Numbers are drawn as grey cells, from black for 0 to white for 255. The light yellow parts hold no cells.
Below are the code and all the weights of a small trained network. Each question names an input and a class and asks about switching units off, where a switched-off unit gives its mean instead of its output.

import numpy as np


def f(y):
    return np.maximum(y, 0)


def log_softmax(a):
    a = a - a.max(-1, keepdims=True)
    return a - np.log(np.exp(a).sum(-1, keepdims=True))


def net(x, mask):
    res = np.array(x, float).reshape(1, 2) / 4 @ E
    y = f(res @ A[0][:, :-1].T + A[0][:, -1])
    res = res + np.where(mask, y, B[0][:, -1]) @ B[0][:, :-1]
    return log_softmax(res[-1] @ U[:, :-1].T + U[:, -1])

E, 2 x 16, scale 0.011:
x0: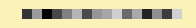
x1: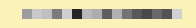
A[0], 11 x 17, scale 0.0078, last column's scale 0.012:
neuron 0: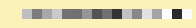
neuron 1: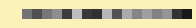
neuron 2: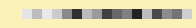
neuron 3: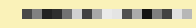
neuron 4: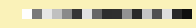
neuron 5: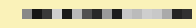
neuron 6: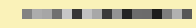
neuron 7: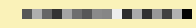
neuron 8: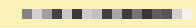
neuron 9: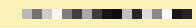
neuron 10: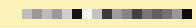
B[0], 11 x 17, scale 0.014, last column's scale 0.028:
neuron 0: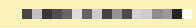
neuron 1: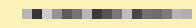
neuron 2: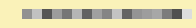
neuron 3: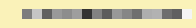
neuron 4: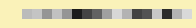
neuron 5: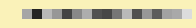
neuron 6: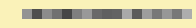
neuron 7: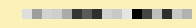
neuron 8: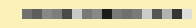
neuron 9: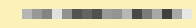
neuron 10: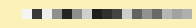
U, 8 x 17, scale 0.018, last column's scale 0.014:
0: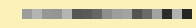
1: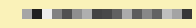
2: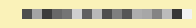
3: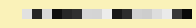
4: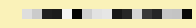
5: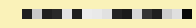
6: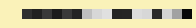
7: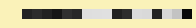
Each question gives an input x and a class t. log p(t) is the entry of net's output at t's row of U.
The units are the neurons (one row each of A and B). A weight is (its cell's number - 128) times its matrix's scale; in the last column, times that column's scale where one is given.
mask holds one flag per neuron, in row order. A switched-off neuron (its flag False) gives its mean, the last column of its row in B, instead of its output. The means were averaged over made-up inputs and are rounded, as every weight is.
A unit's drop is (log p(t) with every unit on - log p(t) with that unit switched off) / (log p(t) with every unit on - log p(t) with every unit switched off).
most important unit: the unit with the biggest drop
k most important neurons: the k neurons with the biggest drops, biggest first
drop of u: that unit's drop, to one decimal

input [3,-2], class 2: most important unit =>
neuron 4
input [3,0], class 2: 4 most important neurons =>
neuron 4; neuron 9; neuron 1; neuron 5
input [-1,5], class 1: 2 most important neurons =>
neuron 0; neuron 10
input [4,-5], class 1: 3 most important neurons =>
neuron 0; neuron 4; neuron 2
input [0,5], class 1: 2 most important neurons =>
neuron 0; neuron 10
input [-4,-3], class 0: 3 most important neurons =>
neuron 9; neuron 8; neuron 4
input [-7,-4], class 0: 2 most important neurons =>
neuron 4; neuron 9
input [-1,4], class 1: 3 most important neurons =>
neuron 0; neuron 10; neuron 3
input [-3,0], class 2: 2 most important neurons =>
neuron 7; neuron 0
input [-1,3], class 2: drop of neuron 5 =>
0.7
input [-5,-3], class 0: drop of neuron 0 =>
0.0
